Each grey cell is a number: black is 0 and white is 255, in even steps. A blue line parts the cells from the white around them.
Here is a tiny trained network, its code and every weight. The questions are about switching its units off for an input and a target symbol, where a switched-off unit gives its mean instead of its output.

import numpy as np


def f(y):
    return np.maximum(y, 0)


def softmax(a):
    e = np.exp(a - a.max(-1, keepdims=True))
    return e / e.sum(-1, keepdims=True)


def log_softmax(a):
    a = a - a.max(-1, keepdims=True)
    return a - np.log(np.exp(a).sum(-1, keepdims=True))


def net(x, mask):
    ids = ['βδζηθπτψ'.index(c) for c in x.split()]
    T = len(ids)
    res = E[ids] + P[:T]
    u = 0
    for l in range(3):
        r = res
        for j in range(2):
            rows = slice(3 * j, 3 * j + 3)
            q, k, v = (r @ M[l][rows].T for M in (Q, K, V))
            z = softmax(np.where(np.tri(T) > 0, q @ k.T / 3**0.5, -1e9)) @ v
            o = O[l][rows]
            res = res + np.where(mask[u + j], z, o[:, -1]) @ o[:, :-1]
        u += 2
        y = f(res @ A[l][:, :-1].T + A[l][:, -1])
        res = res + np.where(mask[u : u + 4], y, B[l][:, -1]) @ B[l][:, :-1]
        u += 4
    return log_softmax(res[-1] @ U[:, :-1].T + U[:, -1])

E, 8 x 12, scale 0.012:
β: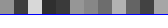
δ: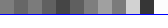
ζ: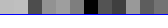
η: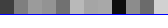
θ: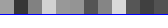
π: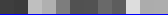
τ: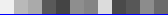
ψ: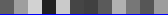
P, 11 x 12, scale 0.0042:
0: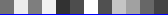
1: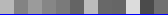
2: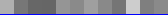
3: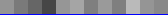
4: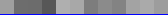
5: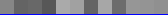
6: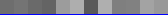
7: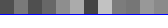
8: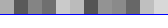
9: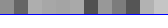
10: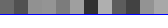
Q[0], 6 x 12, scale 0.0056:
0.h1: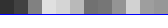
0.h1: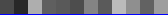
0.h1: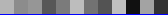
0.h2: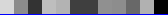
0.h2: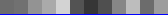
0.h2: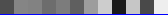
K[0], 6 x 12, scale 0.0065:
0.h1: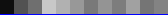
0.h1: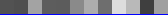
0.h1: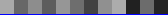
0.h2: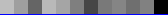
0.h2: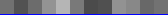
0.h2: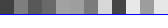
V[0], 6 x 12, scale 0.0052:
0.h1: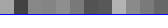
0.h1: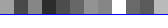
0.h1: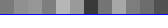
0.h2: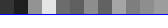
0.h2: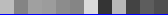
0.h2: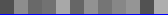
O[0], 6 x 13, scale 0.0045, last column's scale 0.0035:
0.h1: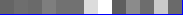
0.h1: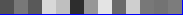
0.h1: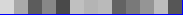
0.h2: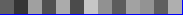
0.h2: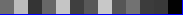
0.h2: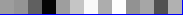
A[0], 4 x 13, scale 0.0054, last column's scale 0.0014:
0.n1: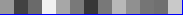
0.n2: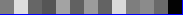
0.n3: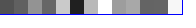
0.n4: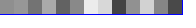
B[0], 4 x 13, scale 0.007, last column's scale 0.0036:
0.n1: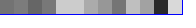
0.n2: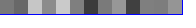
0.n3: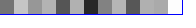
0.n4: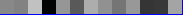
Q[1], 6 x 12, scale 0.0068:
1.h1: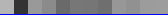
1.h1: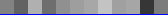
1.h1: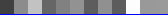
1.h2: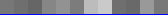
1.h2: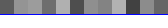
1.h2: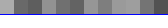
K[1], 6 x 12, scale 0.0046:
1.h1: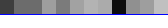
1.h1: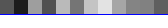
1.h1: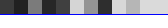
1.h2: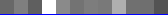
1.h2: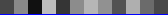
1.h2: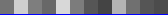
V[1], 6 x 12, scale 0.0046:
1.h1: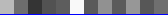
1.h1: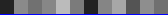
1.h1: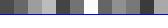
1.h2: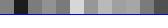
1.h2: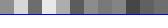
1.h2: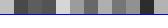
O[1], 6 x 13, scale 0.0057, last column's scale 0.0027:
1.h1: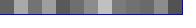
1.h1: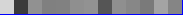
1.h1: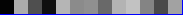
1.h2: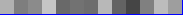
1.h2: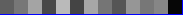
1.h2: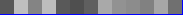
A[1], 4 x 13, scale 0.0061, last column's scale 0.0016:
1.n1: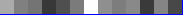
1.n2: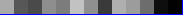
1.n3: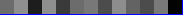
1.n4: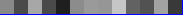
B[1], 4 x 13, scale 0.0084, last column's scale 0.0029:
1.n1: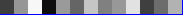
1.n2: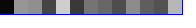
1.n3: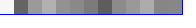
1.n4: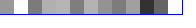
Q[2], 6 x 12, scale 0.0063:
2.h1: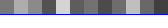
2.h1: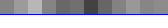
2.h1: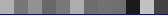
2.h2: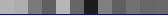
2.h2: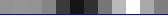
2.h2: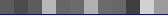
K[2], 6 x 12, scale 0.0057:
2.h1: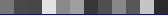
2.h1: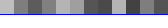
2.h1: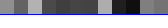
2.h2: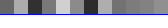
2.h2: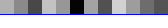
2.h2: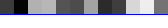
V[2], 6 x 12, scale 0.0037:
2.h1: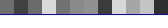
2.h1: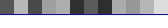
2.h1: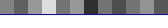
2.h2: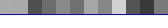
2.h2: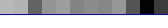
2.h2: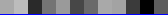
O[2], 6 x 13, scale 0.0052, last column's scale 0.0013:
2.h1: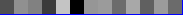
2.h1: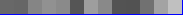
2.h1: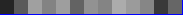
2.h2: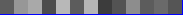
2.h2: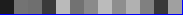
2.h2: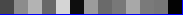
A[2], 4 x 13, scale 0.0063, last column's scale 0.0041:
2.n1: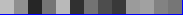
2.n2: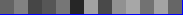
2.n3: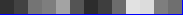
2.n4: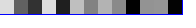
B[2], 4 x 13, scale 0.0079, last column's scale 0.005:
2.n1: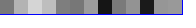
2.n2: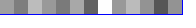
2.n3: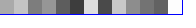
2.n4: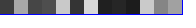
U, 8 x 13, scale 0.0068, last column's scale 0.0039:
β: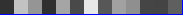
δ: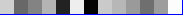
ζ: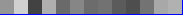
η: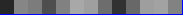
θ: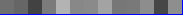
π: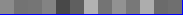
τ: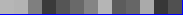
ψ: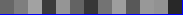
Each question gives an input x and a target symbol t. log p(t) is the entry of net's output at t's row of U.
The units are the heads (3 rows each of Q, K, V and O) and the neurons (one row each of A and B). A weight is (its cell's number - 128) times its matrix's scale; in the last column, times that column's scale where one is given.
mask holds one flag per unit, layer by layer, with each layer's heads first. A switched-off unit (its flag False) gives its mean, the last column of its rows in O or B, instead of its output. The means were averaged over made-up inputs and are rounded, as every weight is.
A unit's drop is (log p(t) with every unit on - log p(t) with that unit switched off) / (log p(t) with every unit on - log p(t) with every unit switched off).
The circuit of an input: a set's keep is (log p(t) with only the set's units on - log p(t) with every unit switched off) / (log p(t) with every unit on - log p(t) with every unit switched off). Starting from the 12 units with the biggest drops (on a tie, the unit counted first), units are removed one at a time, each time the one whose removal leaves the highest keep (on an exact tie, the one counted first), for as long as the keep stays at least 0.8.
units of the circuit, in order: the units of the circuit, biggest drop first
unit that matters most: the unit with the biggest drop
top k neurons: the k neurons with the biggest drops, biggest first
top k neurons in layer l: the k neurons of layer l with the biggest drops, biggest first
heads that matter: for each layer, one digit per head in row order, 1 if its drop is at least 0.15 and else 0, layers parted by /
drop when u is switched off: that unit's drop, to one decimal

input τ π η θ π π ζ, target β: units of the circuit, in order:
(2.h2; 2.n1)
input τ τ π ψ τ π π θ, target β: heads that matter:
01 / 00 / 11
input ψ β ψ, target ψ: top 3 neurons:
(0.n3; 0.n2; 0.n1)
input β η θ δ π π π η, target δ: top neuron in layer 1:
(1.n1)
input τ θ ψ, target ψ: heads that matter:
10 / 10 / 00
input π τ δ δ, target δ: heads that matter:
10 / 00 / 00
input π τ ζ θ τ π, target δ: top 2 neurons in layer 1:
(1.n4; 1.n2)
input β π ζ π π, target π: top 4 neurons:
(2.n4; 2.n3; 1.n4; 1.n1)
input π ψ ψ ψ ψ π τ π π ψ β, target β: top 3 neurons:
(1.n4; 1.n1; 0.n1)
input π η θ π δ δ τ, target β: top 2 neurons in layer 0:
(0.n4; 0.n3)
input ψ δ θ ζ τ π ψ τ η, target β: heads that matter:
01 / 00 / 01
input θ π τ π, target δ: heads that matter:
10 / 11 / 11
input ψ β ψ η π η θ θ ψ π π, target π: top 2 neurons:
(2.n3; 2.n4)
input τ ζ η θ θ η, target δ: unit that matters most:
0.h1
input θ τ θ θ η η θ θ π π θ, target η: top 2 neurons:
(2.n4; 1.n4)
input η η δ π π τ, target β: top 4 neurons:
(0.n4; 1.n1; 0.n3; 1.n4)
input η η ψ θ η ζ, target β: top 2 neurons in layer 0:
(0.n1; 0.n3)
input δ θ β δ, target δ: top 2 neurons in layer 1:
(1.n2; 1.n1)
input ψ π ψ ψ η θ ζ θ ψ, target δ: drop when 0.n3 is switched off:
0.2
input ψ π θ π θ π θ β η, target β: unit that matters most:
0.n4
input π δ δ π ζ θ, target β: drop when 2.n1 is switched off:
-0.1
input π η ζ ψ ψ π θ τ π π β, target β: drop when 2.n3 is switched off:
-0.1
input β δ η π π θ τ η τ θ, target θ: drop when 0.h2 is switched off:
0.0
